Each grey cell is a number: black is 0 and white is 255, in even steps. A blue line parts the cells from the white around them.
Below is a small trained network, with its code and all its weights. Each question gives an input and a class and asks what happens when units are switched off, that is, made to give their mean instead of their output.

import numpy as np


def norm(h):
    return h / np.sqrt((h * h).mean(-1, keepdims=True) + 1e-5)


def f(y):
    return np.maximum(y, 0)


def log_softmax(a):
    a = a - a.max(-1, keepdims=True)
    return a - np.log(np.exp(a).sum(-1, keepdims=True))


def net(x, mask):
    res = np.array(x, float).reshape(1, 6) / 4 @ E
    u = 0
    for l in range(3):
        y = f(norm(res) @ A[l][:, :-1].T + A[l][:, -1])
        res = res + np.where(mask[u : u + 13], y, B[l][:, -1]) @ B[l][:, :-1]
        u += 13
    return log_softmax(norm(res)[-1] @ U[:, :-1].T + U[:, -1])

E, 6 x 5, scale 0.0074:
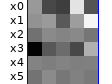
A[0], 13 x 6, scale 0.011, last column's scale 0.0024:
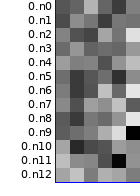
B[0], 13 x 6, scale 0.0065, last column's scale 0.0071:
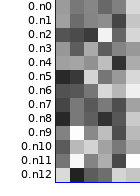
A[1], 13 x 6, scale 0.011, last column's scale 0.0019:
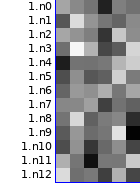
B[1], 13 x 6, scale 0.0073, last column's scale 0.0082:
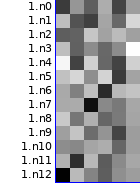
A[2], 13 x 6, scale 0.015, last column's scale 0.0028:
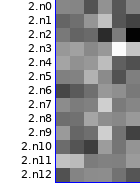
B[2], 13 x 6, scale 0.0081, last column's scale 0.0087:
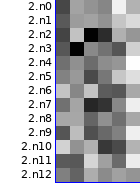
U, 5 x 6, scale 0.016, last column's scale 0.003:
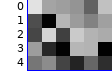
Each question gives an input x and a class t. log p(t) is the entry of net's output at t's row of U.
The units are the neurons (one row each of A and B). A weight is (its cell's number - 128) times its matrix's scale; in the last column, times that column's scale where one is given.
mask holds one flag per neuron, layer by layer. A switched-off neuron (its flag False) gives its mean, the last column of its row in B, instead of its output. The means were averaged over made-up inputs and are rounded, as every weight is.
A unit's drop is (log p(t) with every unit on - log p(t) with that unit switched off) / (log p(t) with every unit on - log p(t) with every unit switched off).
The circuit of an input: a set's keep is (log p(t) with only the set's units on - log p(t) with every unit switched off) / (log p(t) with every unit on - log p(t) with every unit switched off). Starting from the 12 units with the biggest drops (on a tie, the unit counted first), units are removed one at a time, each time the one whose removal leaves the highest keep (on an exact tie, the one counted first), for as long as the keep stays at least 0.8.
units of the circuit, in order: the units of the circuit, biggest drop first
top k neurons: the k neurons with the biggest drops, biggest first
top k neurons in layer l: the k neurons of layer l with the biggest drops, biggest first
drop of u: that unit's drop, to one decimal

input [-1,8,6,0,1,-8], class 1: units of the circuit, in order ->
2.n3
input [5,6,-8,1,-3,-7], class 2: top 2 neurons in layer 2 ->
2.n9; 2.n1
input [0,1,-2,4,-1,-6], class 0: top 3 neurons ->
1.n4; 2.n3; 2.n7
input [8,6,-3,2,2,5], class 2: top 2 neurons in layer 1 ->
1.n3; 1.n1
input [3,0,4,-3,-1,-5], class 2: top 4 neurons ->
2.n9; 1.n3; 0.n11; 2.n1
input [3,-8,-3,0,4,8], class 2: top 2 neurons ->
0.n11; 2.n3
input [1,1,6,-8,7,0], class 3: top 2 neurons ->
0.n12; 1.n11
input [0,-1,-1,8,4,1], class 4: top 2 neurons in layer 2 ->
2.n11; 2.n2
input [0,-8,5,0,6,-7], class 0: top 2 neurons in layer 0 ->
0.n11; 0.n2
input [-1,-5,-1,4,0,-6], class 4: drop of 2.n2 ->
0.3
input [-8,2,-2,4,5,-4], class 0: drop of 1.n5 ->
0.0
